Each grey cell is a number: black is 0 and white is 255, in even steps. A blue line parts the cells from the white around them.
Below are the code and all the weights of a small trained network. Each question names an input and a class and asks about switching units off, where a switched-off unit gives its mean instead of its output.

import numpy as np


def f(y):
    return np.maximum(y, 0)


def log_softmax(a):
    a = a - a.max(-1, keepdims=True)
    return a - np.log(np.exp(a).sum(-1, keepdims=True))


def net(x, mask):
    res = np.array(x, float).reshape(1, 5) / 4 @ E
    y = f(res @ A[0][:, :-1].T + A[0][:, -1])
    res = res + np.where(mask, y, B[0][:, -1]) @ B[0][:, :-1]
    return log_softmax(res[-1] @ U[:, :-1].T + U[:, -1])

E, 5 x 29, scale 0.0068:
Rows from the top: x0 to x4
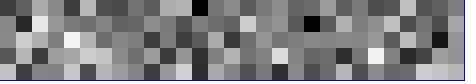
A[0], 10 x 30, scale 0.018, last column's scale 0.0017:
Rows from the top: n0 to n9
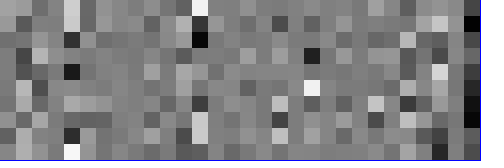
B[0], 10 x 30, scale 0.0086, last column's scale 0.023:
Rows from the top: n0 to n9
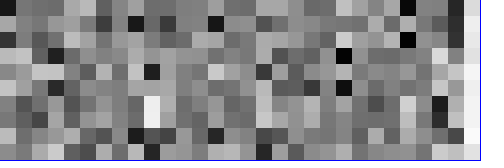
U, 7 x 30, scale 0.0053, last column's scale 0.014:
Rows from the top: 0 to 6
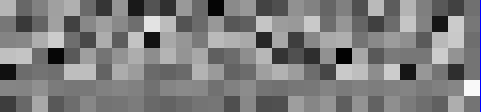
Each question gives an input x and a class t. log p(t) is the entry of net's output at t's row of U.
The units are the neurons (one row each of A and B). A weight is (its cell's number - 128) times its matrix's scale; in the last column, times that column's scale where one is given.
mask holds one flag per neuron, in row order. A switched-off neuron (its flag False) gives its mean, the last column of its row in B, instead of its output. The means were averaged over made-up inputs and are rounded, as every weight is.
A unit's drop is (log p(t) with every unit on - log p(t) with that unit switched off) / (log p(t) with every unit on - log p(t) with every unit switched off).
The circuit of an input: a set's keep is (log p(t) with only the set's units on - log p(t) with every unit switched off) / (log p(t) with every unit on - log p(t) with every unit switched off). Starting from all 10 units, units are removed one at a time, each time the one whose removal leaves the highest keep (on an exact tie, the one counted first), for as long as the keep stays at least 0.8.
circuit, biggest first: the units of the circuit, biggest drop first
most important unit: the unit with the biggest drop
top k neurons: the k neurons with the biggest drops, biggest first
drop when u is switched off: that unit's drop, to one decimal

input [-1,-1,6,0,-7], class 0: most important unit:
n8
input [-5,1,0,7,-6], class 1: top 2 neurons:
[n6, n1]
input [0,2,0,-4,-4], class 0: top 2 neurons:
[n6, n8]
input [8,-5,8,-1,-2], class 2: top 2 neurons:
[n9, n0]
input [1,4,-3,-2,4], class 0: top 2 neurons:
[n5, n1]
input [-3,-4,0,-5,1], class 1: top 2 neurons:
[n7, n3]
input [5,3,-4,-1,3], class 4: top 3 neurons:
[n2, n9, n8]
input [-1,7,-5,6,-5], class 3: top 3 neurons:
[n3, n7, n1]
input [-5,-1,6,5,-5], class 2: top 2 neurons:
[n9, n1]
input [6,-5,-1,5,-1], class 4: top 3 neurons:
[n2, n7, n3]
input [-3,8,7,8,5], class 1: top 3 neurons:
[n6, n5, n4]
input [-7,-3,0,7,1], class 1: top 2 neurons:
[n6, n2]
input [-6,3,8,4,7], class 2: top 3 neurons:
[n9, n8, n2]
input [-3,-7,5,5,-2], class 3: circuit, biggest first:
[n5]
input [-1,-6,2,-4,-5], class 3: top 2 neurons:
[n5, n1]
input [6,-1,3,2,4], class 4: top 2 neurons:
[n2, n8]
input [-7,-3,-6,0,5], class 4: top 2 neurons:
[n0, n9]
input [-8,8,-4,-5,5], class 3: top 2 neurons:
[n3, n2]
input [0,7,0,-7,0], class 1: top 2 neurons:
[n7, n5]
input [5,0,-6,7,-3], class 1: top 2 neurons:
[n6, n9]
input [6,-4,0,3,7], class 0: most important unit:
n1
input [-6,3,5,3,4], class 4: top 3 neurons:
[n0, n4, n8]
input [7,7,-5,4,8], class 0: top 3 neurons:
[n1, n5, n0]
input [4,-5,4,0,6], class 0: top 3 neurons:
[n1, n3, n4]
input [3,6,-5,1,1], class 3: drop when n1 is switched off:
0.0
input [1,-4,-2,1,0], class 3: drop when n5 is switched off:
0.1
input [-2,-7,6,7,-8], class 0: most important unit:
n8
